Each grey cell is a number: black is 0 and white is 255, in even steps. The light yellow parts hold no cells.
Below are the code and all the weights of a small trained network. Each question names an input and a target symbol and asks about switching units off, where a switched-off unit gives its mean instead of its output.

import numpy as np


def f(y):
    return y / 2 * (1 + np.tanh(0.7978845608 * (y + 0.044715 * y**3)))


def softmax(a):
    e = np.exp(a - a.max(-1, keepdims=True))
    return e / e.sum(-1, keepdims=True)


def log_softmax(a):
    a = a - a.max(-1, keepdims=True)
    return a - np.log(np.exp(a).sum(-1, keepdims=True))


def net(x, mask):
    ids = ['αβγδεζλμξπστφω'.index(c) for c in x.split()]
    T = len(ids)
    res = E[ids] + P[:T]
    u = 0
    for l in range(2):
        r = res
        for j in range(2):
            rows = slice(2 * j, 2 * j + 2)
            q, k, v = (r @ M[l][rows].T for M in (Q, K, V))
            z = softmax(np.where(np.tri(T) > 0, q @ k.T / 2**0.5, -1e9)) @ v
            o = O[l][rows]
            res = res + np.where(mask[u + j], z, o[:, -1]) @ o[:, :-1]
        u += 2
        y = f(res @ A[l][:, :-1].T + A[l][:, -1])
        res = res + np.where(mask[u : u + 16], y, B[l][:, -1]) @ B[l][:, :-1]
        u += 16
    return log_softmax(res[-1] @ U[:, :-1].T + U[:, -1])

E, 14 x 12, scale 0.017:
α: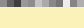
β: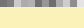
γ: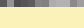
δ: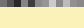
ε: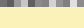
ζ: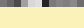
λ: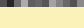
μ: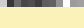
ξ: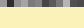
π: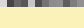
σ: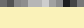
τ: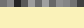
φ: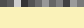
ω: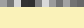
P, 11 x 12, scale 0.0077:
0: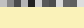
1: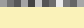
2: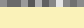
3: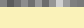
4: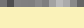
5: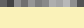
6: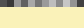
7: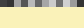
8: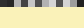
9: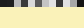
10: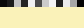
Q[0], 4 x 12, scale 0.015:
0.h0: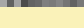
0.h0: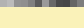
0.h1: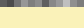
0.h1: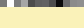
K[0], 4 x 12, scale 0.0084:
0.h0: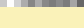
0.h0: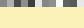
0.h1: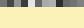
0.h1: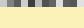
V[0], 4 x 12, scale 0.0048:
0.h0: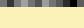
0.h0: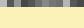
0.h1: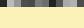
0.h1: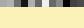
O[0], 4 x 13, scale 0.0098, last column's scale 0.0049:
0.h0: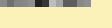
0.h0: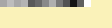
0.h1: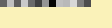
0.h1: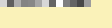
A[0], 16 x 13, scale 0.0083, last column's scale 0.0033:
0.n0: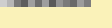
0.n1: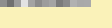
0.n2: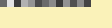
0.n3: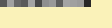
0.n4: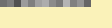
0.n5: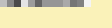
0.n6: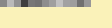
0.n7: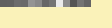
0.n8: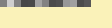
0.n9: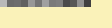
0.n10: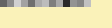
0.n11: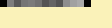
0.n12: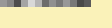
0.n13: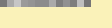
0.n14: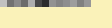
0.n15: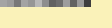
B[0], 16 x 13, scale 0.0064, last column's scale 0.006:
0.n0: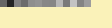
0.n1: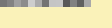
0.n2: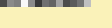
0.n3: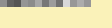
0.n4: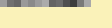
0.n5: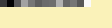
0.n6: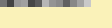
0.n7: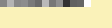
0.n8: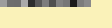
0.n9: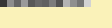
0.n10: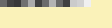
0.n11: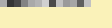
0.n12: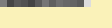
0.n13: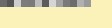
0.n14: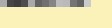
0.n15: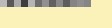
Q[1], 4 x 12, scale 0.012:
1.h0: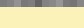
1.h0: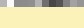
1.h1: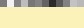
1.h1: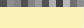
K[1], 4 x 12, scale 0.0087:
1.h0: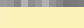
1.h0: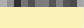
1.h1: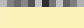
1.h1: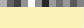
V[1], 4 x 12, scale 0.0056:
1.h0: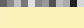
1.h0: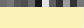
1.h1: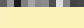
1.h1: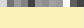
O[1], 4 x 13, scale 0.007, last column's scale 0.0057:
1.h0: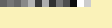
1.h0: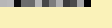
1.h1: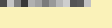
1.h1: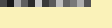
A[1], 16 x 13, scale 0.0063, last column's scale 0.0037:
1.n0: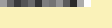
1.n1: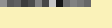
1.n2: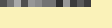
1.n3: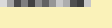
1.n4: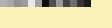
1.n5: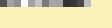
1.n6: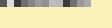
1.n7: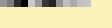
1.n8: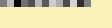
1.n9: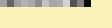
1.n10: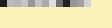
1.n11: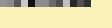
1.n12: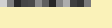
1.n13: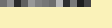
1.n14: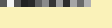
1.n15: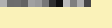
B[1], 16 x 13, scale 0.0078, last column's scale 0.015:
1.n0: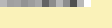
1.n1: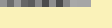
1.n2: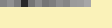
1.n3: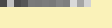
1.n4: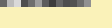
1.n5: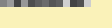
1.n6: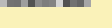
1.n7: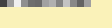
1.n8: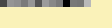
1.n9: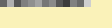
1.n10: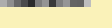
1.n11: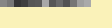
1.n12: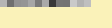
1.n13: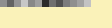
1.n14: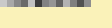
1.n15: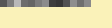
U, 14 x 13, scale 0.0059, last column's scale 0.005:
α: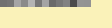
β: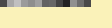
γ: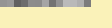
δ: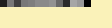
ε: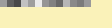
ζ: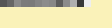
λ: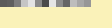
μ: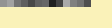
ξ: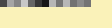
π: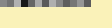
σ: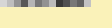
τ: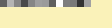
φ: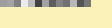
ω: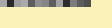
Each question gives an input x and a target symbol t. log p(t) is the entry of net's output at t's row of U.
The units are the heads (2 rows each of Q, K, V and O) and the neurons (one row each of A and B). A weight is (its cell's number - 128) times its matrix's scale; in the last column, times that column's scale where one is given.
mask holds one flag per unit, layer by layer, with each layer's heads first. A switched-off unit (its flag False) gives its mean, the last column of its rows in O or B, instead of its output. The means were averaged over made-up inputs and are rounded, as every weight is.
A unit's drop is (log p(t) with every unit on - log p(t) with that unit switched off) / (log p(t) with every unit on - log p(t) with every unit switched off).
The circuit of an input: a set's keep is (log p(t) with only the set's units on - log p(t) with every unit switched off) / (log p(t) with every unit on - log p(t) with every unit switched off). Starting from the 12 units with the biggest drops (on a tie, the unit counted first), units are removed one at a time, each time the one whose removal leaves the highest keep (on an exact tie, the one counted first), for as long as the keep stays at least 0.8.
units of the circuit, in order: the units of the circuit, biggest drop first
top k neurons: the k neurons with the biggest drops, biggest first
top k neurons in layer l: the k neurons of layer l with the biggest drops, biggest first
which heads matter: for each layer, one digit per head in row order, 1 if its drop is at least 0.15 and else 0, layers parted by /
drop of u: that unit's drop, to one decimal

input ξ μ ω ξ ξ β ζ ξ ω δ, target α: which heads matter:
00 / 10
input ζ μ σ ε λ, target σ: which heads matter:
01 / 01
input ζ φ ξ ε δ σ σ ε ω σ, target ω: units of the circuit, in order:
[1.h1]
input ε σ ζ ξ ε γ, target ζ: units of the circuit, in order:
[1.h0, 1.n0]
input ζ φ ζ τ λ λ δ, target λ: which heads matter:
11 / 00
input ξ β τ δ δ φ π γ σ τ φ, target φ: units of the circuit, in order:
[0.h1, 1.h1, 0.n10]
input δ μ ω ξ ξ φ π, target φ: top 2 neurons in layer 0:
[0.n10, 0.n13]
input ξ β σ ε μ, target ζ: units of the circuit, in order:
[1.h0, 1.n0]
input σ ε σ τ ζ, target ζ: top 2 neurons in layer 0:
[0.n12, 0.n1]
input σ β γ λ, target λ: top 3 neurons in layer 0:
[0.n14, 0.n11, 0.n4]
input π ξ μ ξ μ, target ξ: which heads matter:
11 / 01
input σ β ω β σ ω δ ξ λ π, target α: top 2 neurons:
[0.n13, 0.n1]
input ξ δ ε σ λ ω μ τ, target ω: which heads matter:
01 / 01
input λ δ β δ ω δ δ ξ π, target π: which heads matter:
01 / 01
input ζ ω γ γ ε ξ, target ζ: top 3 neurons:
[1.n0, 0.n1, 1.n13]
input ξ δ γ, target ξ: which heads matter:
11 / 00
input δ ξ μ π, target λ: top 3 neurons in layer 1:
[1.n10, 1.n13, 1.n12]
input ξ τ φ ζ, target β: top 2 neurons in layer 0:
[0.n12, 0.n1]
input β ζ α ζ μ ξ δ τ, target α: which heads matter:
00 / 10
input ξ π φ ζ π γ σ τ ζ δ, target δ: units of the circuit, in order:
[1.h0, 0.n12, 1.n8]
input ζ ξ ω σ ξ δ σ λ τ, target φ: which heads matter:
01 / 10
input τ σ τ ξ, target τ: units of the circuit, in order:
[1.h1]
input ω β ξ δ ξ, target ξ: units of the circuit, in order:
[0.h1]
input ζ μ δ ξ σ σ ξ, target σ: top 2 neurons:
[0.n10, 1.n10]
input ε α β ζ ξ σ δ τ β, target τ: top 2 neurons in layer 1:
[1.n10, 1.n13]
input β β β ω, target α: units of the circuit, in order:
[1.h0, 0.n13]
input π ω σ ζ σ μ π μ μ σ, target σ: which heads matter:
00 / 01
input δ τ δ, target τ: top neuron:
[1.n6]
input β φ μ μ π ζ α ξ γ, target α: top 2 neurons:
[0.n1, 0.n13]
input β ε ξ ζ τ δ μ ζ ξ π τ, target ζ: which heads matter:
00 / 10
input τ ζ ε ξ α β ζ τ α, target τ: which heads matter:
01 / 01
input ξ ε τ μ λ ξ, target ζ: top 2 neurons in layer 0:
[0.n1, 0.n13]
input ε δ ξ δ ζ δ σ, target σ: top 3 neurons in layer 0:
[0.n10, 0.n5, 0.n7]
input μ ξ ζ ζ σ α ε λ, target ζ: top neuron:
[1.n0]
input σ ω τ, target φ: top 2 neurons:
[0.n10, 1.n14]
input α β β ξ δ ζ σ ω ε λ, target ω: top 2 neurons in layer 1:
[1.n3, 1.n7]
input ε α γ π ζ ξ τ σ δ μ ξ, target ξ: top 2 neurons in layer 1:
[1.n12, 1.n10]
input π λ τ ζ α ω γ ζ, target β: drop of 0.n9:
-0.1
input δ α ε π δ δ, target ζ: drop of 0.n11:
-0.1
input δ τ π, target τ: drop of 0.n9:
-0.1
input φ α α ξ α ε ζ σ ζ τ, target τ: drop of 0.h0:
0.0
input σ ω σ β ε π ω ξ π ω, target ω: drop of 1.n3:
0.2
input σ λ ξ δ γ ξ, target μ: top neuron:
[0.n10]
